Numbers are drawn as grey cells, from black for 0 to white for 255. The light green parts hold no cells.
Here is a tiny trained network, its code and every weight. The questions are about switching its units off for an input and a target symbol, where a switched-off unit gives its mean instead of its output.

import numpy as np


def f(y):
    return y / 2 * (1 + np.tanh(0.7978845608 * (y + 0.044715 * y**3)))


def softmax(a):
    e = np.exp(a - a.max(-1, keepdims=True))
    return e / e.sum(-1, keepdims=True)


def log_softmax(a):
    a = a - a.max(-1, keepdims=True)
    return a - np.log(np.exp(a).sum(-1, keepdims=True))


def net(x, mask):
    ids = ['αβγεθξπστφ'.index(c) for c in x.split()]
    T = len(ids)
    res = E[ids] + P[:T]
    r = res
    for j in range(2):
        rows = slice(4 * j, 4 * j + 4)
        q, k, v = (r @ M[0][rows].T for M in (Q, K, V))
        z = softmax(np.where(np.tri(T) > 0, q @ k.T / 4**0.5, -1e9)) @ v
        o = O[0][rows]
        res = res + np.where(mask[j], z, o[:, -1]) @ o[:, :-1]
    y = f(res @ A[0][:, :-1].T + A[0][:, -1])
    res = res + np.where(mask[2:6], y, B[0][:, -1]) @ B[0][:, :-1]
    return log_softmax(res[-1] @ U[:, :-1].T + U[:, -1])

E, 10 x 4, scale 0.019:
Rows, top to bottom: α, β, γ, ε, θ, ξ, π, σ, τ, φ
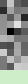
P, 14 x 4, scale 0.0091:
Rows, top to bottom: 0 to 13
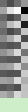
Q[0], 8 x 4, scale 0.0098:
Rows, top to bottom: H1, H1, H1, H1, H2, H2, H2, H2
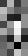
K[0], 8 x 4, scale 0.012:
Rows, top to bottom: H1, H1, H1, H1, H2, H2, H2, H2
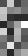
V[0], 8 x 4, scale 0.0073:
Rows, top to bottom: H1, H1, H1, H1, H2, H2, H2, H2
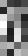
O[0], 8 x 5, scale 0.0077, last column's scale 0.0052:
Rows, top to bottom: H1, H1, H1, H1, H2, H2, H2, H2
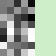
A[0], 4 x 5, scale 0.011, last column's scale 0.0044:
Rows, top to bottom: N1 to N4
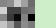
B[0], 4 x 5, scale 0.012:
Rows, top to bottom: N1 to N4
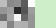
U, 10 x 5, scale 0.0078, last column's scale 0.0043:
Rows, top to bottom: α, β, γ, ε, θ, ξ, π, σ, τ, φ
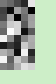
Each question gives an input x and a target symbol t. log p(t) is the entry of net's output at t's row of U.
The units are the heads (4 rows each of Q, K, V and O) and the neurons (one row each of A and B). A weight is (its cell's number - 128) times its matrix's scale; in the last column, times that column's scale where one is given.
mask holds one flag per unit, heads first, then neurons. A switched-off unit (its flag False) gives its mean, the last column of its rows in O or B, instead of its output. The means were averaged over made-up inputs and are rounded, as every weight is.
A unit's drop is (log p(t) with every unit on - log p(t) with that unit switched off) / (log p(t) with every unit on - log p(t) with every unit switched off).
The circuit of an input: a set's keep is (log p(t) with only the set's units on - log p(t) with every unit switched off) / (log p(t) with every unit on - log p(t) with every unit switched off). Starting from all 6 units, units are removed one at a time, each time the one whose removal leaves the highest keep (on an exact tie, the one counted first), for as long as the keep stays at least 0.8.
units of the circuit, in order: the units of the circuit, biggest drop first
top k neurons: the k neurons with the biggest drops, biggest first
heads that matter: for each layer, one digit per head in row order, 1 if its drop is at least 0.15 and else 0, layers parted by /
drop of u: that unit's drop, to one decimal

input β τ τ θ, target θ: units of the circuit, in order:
N3, H1
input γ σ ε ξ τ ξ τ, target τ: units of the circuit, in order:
H2
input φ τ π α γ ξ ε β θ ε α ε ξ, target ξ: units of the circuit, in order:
H2, N2, H1
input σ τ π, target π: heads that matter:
00
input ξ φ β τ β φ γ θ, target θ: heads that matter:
10
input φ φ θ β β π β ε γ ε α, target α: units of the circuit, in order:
H2, N2
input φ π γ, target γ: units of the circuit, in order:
H1, H2
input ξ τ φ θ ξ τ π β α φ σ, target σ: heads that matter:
11
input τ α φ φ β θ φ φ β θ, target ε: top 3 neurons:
N3, N4, N1
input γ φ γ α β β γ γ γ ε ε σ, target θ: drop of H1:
0.3
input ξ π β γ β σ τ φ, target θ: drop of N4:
0.1
